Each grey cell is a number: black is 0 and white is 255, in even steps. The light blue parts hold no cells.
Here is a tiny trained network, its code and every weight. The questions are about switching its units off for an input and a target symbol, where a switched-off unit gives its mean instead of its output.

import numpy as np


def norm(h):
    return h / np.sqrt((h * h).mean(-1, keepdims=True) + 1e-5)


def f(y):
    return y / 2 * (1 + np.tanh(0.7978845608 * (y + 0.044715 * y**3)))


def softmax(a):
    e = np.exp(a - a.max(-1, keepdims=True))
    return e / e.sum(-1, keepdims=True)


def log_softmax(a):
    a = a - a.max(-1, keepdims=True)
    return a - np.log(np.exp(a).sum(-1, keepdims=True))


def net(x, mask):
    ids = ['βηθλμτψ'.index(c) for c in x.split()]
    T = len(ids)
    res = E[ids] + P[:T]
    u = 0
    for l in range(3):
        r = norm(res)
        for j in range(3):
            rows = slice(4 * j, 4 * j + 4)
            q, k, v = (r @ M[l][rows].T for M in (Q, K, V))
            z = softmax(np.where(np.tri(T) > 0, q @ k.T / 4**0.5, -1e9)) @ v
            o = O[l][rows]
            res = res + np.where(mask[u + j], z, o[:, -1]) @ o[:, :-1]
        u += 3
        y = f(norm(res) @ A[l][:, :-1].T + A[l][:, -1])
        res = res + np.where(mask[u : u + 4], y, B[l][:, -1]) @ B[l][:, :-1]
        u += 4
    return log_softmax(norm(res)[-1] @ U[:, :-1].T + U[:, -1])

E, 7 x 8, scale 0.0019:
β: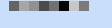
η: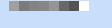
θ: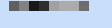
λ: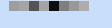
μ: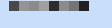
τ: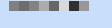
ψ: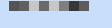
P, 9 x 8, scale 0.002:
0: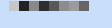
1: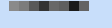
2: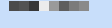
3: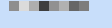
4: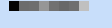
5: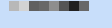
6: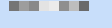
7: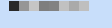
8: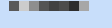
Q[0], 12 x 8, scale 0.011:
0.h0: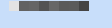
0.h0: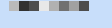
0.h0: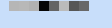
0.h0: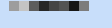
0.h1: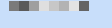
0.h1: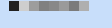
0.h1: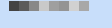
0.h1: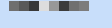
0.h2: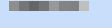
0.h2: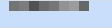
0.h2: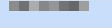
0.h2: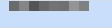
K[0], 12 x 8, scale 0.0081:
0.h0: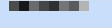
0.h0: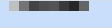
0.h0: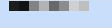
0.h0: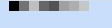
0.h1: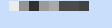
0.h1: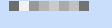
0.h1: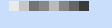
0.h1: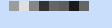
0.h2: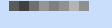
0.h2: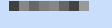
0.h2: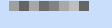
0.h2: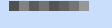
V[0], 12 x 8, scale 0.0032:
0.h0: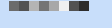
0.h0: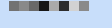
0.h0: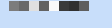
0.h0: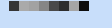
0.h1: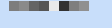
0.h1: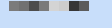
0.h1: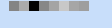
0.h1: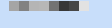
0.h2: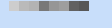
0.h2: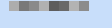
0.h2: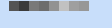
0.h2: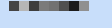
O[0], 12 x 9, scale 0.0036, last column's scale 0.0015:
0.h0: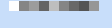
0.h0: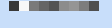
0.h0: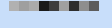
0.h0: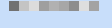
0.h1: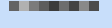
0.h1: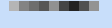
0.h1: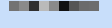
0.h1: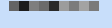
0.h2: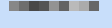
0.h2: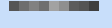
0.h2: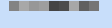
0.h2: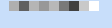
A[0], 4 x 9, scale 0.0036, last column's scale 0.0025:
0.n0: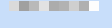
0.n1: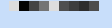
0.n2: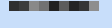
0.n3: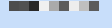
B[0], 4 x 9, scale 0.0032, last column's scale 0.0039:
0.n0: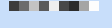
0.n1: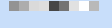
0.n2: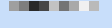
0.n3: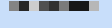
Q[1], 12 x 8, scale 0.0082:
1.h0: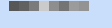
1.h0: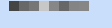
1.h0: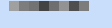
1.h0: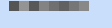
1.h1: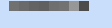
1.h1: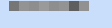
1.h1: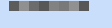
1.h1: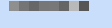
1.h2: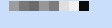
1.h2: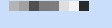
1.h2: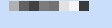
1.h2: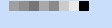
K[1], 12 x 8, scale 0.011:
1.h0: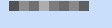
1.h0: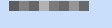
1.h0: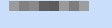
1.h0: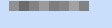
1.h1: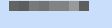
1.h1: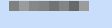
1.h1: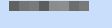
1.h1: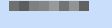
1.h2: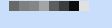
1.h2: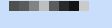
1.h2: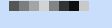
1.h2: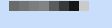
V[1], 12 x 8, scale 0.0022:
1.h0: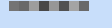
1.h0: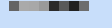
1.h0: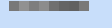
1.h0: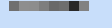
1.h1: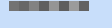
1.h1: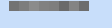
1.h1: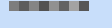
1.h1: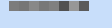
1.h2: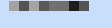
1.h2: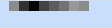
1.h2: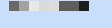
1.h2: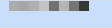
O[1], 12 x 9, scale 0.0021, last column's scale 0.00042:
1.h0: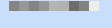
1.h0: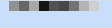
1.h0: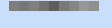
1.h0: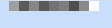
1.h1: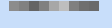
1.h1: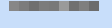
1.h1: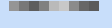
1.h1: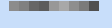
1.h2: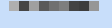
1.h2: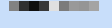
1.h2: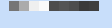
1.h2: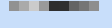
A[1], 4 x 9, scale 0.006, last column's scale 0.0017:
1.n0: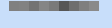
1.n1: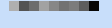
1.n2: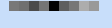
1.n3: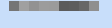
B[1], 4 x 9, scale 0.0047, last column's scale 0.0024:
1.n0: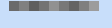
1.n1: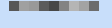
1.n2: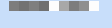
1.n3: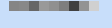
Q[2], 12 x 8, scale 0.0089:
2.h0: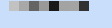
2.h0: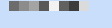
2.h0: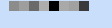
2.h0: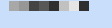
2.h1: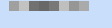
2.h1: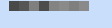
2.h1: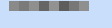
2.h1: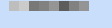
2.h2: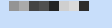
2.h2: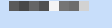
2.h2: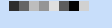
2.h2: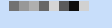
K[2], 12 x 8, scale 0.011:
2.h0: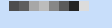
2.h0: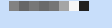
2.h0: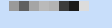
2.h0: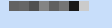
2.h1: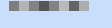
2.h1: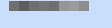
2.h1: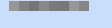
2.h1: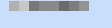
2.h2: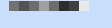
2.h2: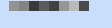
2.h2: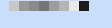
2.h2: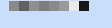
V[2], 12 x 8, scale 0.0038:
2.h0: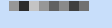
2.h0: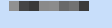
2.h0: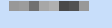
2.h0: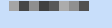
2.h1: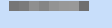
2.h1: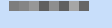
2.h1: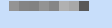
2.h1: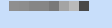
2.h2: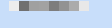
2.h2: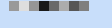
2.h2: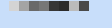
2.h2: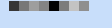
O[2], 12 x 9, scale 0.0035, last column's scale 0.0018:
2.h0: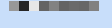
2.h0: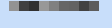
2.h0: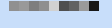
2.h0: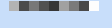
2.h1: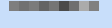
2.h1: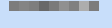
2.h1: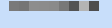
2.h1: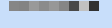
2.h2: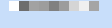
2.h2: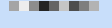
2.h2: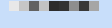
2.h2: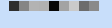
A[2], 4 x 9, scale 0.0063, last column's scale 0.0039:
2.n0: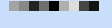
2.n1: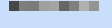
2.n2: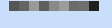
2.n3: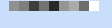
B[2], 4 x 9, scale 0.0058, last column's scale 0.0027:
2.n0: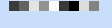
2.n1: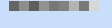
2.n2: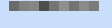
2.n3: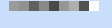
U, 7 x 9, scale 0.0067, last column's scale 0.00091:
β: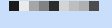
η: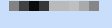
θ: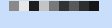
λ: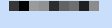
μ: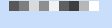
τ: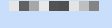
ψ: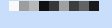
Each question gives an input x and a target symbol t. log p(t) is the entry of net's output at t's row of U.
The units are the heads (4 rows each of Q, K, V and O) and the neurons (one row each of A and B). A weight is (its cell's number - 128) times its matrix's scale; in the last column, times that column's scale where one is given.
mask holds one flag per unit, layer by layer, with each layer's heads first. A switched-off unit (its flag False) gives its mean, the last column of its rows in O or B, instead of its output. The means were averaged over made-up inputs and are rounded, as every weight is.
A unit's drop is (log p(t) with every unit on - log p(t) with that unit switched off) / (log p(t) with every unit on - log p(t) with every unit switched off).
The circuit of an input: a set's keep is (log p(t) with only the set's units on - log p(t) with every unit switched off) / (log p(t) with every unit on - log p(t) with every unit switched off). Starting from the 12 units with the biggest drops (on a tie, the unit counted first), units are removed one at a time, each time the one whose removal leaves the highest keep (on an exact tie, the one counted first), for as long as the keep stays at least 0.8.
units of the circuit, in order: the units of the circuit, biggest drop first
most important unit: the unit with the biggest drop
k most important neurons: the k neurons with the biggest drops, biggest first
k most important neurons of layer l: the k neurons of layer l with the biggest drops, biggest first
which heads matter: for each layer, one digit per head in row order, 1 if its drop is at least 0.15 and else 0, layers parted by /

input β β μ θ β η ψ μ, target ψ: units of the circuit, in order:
0.h0
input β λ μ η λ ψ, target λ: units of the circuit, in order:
0.n3, 0.h0
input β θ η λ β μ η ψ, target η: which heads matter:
000 / 000 / 000
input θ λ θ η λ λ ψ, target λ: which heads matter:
101 / 000 / 000
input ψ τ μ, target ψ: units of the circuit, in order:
2.h2, 0.h0
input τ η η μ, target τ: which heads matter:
001 / 000 / 001
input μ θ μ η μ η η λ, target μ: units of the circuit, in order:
1.n2, 0.h1
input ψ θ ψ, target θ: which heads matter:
010 / 000 / 000
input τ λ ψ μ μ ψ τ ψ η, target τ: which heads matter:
000 / 000 / 001
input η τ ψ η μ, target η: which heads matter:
000 / 000 / 000
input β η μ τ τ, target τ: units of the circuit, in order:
0.n1, 0.h0
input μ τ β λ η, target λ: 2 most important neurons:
0.n3, 0.n2
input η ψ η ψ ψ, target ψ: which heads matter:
110 / 000 / 000
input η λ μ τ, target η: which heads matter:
000 / 001 / 100
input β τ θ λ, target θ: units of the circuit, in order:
0.h1
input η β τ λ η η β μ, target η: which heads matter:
000 / 001 / 001
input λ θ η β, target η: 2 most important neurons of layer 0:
0.n2, 0.n0
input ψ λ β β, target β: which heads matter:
110 / 000 / 000
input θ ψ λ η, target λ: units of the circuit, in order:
0.h0, 0.n3
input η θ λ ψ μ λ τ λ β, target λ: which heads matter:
110 / 000 / 000
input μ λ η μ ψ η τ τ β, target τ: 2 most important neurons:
0.n1, 1.n2
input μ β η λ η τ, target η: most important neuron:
0.n2
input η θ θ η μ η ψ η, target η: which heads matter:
000 / 001 / 101
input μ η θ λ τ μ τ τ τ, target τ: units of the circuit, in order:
0.h0, 0.n1
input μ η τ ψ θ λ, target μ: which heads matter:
100 / 000 / 101
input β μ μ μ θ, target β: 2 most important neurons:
1.n2, 2.n1
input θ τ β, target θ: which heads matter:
011 / 000 / 101
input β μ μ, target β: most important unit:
2.h2
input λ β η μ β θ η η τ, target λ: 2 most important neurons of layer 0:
0.n3, 0.n1
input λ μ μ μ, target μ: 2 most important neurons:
0.n0, 2.n3
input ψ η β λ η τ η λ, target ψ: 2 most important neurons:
1.n2, 2.n1
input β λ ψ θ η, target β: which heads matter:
100 / 000 / 101
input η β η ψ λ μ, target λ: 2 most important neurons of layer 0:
0.n3, 0.n1
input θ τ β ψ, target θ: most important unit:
2.h2
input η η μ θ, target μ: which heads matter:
100 / 000 / 000
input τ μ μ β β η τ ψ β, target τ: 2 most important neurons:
0.n1, 0.n3
